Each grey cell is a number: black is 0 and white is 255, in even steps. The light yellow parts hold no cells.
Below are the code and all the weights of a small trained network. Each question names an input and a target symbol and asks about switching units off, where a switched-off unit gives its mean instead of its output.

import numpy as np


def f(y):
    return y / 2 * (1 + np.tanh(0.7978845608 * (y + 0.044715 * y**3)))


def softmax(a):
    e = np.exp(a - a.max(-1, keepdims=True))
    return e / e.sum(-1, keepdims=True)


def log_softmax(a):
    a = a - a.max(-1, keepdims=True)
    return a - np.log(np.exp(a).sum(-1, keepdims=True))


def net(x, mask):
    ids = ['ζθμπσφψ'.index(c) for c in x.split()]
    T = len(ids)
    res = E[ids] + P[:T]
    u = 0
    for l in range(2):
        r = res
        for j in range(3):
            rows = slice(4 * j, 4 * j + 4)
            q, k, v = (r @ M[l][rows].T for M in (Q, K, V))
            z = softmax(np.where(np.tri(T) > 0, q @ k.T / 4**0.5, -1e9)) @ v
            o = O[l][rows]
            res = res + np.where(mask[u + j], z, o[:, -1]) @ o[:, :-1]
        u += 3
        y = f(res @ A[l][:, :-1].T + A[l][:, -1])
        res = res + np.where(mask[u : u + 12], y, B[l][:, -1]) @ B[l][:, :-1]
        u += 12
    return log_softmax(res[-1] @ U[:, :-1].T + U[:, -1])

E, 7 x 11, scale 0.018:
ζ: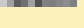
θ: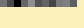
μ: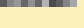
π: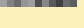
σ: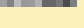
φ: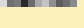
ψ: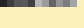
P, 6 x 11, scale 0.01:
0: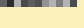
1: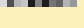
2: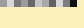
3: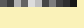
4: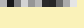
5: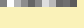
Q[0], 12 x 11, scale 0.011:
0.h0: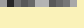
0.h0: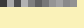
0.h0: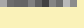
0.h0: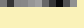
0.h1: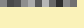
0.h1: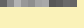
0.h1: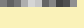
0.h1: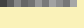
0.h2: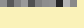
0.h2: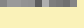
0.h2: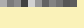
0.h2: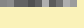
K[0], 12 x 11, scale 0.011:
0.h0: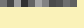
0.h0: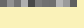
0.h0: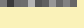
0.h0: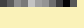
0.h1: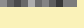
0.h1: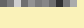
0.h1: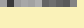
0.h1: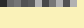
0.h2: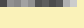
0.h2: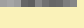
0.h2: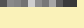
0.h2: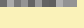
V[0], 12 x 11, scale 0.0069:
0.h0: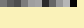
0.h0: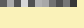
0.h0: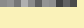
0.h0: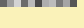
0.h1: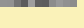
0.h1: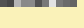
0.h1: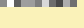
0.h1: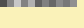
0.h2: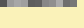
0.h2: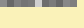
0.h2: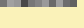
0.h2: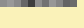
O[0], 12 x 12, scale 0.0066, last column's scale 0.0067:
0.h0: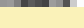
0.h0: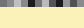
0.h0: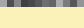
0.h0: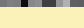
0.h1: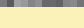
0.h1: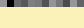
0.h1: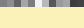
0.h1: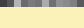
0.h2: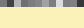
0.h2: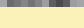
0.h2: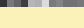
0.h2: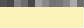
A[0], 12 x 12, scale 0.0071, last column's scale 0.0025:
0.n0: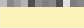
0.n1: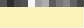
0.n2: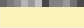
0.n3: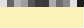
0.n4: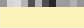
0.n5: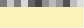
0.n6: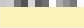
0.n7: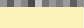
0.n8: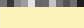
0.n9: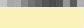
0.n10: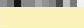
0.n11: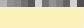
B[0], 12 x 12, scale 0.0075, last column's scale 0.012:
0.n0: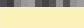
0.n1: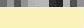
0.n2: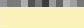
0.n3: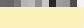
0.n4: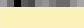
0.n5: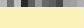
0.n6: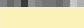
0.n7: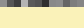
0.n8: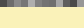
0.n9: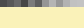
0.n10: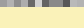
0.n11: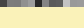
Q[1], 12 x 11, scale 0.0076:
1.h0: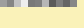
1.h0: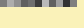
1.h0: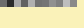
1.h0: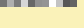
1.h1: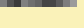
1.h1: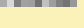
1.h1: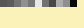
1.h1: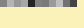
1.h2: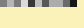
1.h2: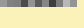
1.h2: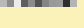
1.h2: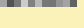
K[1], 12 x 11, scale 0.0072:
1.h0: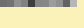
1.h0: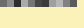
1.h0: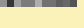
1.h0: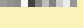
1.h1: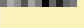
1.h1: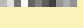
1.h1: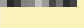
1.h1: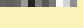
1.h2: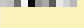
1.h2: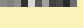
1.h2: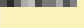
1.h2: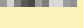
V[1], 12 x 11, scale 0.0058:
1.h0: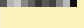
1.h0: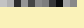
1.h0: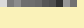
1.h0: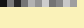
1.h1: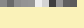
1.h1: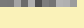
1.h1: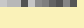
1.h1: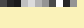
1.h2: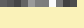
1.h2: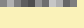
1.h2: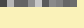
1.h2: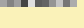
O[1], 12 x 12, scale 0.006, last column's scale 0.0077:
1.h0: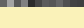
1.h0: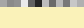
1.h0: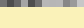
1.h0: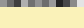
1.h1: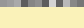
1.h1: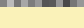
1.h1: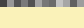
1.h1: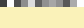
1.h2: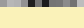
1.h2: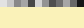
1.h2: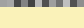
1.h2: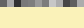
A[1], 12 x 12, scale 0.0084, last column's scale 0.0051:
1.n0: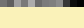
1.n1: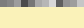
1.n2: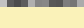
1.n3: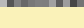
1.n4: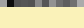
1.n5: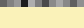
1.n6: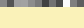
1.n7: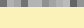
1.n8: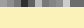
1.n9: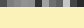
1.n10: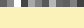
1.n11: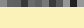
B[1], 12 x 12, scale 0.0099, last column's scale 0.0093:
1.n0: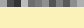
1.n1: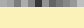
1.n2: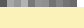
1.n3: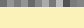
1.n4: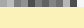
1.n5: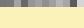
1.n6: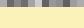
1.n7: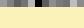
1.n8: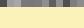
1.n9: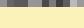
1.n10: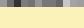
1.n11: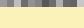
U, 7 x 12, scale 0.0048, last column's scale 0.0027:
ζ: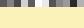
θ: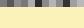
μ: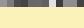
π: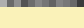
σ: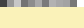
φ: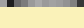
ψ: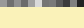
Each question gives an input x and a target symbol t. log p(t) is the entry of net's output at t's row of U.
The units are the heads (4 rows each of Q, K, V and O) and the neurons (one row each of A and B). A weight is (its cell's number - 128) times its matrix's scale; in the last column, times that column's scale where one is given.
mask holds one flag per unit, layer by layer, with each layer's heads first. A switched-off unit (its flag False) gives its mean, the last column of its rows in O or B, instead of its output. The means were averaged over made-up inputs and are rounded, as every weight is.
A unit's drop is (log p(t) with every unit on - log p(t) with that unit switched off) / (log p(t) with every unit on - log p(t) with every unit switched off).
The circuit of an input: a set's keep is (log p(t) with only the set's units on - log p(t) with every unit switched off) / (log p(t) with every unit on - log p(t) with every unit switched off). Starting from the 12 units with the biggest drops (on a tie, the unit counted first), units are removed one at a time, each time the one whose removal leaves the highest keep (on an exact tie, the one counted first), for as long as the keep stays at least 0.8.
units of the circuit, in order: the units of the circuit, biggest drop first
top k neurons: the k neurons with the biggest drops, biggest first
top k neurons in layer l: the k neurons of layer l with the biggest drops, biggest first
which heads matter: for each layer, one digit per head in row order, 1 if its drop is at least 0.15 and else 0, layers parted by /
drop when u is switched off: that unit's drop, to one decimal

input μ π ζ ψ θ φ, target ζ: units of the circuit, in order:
0.h0
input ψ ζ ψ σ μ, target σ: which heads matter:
010 / 100
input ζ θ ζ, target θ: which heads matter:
011 / 101
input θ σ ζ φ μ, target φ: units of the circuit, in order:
1.h0; 1.h1; 0.n3; 1.n6
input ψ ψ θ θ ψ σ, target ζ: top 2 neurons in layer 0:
0.n4; 0.n10
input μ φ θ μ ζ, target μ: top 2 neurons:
0.n1; 0.n4
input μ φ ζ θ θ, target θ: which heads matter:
110 / 010
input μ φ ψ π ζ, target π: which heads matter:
100 / 110
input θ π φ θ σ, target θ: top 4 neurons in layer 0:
0.n3; 0.n11; 0.n9; 0.n10
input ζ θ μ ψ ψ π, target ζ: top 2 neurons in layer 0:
0.n3; 0.n10
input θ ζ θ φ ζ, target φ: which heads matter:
001 / 110
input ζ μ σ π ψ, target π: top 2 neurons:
0.n3; 1.n11
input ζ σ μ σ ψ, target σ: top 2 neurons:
0.n8; 1.n5
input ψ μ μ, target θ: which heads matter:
111 / 010
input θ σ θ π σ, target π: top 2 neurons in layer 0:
0.n4; 0.n10
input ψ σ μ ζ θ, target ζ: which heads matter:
000 / 010
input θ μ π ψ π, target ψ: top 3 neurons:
1.n6; 0.n5; 0.n3
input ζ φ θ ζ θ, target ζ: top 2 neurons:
0.n3; 0.n6
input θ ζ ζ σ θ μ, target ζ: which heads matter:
111 / 001
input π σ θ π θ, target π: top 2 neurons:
0.n3; 1.n11
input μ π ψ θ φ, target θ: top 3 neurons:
0.n3; 0.n11; 1.n4
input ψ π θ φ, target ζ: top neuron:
0.n1
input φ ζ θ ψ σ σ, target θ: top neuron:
0.n6
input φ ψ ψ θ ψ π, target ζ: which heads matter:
110 / 001
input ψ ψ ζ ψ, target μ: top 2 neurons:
1.n10; 0.n3
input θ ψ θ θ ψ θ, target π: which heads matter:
100 / 010
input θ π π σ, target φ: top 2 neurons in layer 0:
0.n8; 0.n4
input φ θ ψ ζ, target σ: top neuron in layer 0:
0.n3
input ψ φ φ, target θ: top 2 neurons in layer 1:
1.n7; 1.n1
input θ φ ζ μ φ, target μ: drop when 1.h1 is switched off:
0.5
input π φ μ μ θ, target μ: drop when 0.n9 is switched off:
0.3
